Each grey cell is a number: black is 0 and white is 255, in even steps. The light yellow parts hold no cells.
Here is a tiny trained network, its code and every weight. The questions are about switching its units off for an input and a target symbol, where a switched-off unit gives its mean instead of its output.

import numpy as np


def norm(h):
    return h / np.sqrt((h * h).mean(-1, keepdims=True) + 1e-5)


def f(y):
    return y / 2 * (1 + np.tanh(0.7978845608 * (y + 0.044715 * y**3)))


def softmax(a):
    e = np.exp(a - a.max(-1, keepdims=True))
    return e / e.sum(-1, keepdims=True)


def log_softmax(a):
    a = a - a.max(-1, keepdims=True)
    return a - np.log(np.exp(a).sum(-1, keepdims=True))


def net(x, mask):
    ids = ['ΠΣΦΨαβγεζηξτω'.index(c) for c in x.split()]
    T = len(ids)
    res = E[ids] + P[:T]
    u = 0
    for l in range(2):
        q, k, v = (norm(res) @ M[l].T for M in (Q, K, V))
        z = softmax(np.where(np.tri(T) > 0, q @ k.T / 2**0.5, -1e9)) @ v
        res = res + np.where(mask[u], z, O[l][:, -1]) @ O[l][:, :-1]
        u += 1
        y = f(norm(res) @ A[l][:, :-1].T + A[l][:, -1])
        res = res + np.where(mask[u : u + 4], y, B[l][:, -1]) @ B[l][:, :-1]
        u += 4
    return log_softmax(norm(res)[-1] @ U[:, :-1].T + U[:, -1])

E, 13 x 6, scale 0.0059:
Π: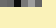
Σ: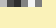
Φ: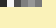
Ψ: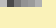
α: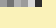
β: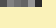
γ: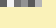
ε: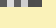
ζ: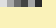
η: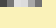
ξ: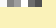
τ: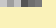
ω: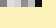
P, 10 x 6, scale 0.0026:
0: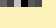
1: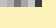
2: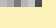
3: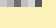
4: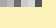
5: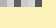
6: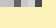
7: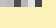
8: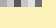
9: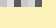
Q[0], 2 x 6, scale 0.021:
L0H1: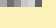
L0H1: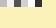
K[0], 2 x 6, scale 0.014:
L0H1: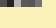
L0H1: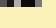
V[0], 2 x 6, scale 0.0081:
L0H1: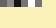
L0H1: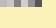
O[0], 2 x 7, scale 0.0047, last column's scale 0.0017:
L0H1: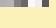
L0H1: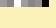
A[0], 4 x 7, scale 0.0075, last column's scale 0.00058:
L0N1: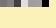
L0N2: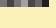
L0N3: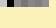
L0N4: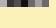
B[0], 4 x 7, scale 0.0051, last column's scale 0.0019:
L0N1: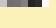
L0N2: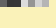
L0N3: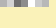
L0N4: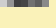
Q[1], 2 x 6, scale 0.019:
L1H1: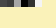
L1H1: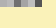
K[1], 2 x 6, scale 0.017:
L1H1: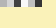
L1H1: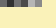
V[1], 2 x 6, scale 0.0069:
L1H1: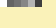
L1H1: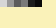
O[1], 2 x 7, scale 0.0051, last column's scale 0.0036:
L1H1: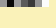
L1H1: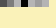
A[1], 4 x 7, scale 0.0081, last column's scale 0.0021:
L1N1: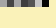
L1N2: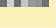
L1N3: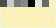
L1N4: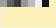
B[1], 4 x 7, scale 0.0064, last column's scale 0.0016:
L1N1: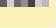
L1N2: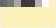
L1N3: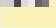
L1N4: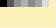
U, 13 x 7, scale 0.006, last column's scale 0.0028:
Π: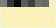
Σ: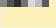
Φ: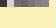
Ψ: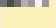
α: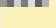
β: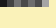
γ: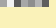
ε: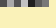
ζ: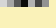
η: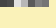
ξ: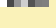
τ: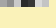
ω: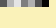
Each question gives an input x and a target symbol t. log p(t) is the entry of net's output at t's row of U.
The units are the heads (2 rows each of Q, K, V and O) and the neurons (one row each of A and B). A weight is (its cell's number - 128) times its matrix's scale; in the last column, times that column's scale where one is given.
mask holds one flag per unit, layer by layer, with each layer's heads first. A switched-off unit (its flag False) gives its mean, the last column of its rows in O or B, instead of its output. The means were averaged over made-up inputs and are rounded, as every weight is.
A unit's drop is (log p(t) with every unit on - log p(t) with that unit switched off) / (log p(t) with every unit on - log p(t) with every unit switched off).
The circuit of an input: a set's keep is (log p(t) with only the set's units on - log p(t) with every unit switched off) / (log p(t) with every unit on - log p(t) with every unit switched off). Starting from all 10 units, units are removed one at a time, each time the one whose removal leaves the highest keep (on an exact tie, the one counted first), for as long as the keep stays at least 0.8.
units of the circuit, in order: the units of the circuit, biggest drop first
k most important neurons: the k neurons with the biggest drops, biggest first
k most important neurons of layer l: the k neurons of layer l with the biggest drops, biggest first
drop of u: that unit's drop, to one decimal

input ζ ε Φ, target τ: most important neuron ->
(L1N1)
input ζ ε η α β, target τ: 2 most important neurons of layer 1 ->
(L1N1; L1N4)
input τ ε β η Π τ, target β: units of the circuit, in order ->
(L0H1; L1H1)
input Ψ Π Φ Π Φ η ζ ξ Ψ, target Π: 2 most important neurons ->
(L0N1; L0N4)
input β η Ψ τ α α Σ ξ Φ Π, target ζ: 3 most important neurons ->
(L0N1; L0N2; L0N4)
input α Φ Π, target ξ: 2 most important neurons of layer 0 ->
(L0N1; L0N3)
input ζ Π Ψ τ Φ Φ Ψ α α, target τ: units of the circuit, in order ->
(L1H1; L1N1)
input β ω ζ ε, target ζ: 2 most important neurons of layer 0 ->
(L0N4; L0N2)
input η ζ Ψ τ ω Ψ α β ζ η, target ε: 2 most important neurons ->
(L0N2; L0N1)
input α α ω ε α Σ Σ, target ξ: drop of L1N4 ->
-0.1
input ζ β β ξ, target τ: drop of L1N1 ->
0.3
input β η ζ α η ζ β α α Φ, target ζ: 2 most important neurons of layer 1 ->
(L1N4; L1N1)
